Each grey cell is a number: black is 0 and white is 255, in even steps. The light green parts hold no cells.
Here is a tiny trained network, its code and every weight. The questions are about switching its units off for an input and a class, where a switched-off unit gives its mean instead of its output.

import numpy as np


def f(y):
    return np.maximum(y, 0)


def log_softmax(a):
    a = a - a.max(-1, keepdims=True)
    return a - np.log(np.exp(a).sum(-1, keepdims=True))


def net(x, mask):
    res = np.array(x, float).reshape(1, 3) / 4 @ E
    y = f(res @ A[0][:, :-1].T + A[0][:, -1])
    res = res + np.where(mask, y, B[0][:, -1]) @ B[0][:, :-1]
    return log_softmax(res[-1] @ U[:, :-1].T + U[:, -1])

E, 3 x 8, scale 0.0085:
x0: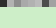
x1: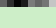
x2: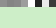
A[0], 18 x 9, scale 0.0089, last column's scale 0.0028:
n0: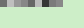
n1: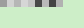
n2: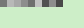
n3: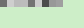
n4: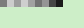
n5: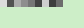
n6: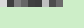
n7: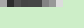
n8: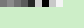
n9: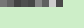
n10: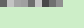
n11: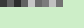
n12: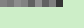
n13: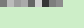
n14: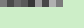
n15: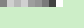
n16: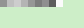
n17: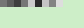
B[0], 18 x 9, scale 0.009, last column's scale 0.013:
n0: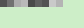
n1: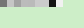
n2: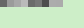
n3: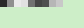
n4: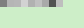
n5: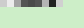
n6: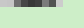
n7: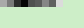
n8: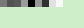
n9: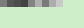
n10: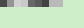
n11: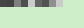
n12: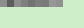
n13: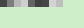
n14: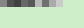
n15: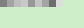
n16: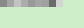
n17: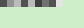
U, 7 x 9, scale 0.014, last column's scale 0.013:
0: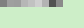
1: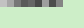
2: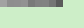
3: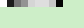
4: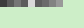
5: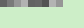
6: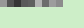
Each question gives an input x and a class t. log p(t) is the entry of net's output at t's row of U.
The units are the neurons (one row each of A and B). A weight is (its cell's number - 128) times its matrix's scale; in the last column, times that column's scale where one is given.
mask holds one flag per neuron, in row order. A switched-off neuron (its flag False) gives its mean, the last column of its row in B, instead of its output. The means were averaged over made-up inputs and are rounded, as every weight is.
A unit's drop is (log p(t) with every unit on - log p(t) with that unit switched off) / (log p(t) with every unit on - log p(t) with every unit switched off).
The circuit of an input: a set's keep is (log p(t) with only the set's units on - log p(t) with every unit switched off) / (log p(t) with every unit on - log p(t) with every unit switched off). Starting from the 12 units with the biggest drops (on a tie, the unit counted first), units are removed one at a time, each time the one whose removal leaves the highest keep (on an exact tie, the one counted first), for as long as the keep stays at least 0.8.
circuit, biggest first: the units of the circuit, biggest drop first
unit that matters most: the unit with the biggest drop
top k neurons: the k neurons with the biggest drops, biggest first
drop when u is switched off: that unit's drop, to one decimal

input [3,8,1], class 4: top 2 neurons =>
[n11; n17]
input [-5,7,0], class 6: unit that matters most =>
n9
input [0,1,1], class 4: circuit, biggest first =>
[n5; n8; n15]
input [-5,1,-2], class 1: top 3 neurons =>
[n6; n8; n11]
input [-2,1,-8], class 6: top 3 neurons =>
[n14; n9; n7]
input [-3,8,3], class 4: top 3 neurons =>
[n11; n17; n5]
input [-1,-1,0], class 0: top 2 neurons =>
[n7; n8]
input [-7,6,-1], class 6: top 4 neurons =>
[n9; n14; n1; n16]
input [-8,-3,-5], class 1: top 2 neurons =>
[n6; n5]
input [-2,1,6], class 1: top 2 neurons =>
[n5; n6]
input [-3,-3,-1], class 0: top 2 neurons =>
[n7; n8]
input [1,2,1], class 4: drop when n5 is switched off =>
0.1
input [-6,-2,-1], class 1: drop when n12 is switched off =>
0.0
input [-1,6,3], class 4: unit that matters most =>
n11
